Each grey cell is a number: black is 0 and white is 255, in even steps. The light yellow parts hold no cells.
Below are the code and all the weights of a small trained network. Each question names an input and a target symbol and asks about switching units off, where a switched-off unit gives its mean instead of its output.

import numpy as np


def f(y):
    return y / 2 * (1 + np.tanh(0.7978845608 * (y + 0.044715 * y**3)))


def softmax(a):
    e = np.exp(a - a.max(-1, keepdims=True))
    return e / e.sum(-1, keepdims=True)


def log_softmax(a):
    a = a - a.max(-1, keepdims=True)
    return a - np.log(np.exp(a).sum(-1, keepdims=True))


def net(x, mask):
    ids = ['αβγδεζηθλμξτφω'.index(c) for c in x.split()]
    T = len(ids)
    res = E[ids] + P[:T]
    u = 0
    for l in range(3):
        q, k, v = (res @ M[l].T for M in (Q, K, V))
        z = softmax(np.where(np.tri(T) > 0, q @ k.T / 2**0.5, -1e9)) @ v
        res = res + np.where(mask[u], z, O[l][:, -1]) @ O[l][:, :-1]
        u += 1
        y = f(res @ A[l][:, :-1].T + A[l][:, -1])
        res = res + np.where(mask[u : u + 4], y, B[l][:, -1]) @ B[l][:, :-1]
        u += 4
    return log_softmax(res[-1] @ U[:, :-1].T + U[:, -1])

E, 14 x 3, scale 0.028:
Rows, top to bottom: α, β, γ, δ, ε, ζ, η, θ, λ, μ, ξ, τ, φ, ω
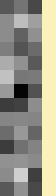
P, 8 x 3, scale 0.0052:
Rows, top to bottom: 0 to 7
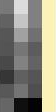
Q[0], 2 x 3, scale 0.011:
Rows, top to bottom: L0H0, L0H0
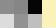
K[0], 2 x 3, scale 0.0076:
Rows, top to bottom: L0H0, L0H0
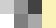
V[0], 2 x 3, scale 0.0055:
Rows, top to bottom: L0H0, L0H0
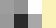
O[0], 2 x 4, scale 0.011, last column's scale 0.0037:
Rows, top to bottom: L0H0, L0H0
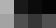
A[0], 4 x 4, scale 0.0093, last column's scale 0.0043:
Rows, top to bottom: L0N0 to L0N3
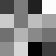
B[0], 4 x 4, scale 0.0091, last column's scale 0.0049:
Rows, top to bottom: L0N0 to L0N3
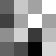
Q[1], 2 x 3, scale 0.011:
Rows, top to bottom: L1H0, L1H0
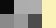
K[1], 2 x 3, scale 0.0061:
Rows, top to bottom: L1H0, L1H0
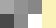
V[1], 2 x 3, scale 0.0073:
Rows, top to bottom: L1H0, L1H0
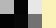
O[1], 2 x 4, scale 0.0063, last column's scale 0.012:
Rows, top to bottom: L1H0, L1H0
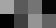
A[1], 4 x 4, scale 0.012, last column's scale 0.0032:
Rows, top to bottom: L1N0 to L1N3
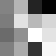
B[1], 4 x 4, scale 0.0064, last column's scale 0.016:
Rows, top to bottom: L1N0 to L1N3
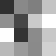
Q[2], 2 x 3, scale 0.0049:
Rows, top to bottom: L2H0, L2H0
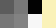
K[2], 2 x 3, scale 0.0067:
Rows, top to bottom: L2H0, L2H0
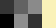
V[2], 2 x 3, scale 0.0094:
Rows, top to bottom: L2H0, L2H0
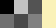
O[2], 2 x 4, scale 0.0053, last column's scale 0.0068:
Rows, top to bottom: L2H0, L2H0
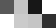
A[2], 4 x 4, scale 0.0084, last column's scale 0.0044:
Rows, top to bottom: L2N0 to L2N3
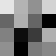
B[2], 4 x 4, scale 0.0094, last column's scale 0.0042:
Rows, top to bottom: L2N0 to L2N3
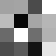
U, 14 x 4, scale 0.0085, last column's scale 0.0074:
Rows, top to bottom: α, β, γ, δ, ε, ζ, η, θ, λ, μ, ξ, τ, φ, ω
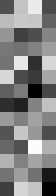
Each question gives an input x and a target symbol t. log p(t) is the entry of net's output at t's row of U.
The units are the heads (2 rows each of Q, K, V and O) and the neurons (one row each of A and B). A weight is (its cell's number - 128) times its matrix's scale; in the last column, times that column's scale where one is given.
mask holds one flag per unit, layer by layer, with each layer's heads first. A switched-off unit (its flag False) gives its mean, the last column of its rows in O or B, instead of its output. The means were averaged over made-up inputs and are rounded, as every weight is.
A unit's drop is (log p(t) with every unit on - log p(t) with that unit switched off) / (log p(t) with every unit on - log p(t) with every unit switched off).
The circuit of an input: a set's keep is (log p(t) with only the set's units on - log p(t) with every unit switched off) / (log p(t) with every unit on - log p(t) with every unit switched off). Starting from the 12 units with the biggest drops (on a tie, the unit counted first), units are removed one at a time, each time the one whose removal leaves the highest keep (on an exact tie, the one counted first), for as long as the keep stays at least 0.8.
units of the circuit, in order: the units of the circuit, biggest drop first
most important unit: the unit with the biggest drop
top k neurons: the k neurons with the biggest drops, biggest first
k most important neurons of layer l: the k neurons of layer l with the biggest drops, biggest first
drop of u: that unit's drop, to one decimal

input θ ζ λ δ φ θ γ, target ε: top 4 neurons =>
(L0N3 L1N0 L0N2 L1N2)
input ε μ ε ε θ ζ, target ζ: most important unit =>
L1N2
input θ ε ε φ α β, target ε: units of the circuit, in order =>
(L2H0 L0N3 L1N0)
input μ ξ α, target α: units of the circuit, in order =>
(L0H0 L1N1 L0N0)
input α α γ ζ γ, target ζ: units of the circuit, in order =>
(L1N2 L0N3 L1N0 L2N0)
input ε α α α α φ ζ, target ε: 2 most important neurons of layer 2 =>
(L2N1 L2N0)
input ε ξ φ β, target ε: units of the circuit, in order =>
(L2H0 L1N0 L0N3)
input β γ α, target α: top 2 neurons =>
(L1N1 L0N2)
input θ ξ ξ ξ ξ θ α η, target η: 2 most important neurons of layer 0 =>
(L0N1 L0N2)
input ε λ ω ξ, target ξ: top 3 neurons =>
(L1N1 L1N3 L0N0)
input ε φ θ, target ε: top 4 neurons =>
(L1N0 L0N3 L1N2 L2N2)
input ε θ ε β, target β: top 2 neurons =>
(L1N1 L2N3)
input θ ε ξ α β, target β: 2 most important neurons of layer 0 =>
(L0N1 L0N3)
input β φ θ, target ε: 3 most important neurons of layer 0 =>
(L0N3 L0N2 L0N1)
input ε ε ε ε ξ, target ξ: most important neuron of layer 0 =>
(L0N0)
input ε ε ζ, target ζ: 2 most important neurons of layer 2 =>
(L2N0 L2N3)
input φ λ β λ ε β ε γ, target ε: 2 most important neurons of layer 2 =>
(L2N2 L2N1)
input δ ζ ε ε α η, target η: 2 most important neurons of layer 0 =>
(L0N2 L0N1)
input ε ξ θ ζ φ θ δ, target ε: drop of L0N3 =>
0.7
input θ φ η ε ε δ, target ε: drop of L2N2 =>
-0.1
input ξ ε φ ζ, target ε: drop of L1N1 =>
-0.1
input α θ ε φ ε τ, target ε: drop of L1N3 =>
-0.2
